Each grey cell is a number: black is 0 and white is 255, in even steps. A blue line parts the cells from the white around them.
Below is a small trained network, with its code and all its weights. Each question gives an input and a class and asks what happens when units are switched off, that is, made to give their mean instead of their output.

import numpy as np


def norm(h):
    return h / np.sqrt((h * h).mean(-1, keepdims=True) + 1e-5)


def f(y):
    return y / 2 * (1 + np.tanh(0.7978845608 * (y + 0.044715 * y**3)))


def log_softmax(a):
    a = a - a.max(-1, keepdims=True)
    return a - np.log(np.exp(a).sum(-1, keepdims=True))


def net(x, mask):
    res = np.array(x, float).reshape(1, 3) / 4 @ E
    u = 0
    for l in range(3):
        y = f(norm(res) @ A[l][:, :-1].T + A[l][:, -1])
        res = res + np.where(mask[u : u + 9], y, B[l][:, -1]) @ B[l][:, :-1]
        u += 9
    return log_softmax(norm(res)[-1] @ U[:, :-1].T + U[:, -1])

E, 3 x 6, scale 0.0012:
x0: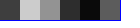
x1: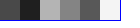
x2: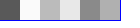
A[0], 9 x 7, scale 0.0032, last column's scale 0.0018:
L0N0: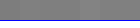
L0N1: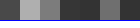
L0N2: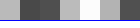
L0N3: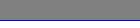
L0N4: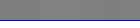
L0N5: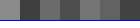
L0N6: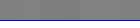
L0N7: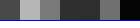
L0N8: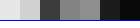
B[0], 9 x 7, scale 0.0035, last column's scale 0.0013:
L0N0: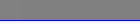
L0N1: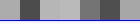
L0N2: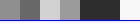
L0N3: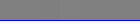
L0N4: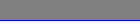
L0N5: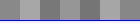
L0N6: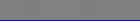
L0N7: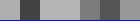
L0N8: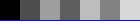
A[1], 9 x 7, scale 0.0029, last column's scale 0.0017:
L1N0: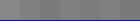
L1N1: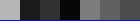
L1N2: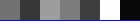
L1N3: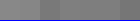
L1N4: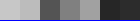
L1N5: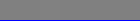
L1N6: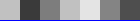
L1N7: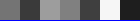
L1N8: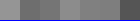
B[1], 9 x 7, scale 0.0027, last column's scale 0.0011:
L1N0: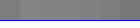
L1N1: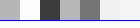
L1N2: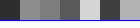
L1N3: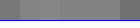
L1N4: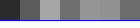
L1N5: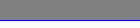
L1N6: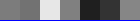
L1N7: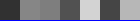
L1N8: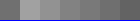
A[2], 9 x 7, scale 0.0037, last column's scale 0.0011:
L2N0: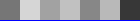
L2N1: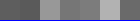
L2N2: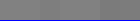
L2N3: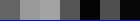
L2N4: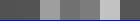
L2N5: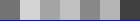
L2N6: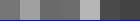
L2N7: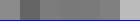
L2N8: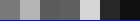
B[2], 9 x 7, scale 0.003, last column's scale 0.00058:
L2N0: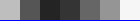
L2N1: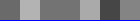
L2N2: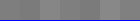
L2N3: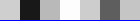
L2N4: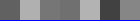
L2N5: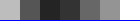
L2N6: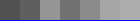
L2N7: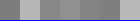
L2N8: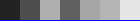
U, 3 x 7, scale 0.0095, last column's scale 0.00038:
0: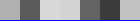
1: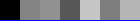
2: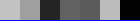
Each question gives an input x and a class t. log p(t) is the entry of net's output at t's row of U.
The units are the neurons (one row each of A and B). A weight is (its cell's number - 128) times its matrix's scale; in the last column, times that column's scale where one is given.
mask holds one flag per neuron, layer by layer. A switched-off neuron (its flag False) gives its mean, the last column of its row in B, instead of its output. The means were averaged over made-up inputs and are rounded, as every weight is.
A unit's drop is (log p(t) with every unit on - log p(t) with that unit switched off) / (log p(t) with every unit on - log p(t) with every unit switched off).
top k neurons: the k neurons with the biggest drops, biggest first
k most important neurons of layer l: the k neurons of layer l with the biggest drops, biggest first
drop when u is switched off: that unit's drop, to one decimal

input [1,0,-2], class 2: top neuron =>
[L0N2]
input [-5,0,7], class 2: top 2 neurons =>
[L0N1; L0N7]
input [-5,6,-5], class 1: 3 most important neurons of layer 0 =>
[L0N1; L0N7; L0N5]
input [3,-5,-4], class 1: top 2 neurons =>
[L0N8; L0N2]
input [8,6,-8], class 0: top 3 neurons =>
[L0N1; L0N7; L2N3]
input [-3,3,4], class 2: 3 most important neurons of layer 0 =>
[L0N8; L0N7; L0N1]
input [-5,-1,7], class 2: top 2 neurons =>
[L0N1; L0N7]
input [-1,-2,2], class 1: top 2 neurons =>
[L1N1; L0N8]
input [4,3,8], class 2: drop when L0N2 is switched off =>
0.1
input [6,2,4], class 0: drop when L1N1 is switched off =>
0.4
